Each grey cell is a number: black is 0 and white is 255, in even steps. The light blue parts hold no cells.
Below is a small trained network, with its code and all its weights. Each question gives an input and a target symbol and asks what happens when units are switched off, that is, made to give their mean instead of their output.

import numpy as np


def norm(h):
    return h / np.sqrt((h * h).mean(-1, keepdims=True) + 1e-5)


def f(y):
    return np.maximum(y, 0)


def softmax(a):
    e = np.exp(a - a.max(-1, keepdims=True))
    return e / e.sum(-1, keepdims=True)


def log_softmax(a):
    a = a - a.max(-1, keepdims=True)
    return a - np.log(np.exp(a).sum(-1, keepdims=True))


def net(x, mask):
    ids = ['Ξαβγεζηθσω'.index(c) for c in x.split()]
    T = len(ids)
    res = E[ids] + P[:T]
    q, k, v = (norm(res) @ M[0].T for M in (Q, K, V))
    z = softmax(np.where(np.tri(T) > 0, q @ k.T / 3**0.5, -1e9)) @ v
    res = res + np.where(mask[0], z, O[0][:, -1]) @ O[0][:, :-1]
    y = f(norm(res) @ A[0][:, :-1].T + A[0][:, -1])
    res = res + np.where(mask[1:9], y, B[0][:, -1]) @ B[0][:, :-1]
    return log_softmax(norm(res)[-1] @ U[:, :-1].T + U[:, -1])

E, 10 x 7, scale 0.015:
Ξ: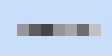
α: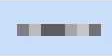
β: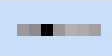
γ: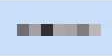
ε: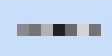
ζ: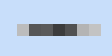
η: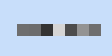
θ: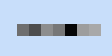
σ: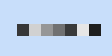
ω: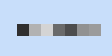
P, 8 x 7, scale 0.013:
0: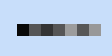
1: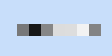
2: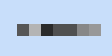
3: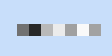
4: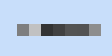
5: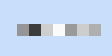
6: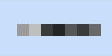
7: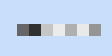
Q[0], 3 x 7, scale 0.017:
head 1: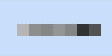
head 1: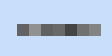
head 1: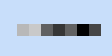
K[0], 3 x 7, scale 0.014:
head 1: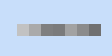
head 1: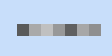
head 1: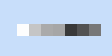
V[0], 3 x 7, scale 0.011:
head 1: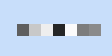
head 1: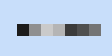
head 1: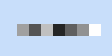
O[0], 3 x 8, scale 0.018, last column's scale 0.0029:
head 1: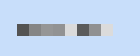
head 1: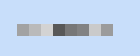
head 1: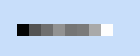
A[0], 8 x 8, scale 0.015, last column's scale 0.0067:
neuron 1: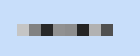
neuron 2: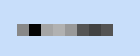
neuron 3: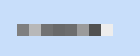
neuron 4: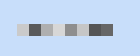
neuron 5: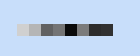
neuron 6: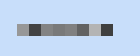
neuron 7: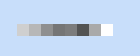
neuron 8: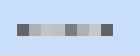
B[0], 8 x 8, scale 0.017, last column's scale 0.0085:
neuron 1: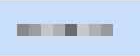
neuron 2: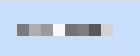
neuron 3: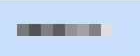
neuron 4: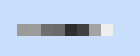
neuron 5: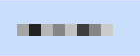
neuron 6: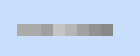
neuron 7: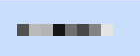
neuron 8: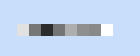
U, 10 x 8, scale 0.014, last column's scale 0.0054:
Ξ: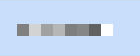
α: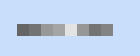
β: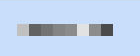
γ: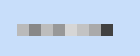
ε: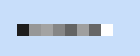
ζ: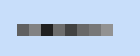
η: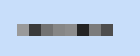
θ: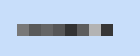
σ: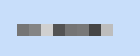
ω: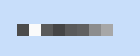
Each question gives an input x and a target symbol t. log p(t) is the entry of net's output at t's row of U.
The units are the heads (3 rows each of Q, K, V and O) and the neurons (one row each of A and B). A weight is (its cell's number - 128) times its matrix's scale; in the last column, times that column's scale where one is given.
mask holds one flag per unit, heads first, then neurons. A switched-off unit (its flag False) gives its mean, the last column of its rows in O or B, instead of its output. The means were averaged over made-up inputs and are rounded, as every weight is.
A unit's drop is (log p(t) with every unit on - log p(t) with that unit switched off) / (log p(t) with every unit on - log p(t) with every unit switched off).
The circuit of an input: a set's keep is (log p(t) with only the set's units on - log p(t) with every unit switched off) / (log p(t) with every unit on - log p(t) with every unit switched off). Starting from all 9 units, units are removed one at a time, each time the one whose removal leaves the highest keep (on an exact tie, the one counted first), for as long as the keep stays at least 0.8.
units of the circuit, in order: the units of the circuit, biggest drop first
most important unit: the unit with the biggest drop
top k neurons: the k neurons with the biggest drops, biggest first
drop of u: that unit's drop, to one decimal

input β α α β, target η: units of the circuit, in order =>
(head 1; neuron 5)
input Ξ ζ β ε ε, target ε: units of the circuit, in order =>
(head 1; neuron 8)
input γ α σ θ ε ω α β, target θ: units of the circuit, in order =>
(neuron 4; head 1)
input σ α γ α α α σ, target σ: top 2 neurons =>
(neuron 7; neuron 5)
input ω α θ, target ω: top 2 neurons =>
(neuron 7; neuron 5)
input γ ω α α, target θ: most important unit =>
neuron 4
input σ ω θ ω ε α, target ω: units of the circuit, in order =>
(head 1; neuron 7)
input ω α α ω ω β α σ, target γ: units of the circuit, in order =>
(head 1; neuron 8)
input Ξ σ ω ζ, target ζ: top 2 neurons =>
(neuron 4; neuron 5)
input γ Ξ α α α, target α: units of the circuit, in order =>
(head 1; neuron 4)
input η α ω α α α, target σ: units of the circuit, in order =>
(head 1; neuron 7)
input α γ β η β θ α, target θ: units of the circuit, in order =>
(head 1; neuron 5)
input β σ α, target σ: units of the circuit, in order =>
(head 1; neuron 7; neuron 5)
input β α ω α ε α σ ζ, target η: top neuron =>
(neuron 5)
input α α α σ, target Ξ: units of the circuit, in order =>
(head 1; neuron 2)
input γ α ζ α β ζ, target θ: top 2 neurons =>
(neuron 4; neuron 2)
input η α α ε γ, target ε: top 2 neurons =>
(neuron 8; neuron 1)
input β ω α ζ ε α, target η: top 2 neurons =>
(neuron 5; neuron 4)
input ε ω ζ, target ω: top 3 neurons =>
(neuron 7; neuron 5; neuron 3)
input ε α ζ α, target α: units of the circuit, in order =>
(head 1)
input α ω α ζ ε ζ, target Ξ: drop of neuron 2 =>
0.2
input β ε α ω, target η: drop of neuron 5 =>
0.6
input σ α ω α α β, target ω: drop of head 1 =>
0.5
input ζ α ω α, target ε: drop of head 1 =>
1.0
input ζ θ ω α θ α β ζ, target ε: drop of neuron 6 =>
0.0
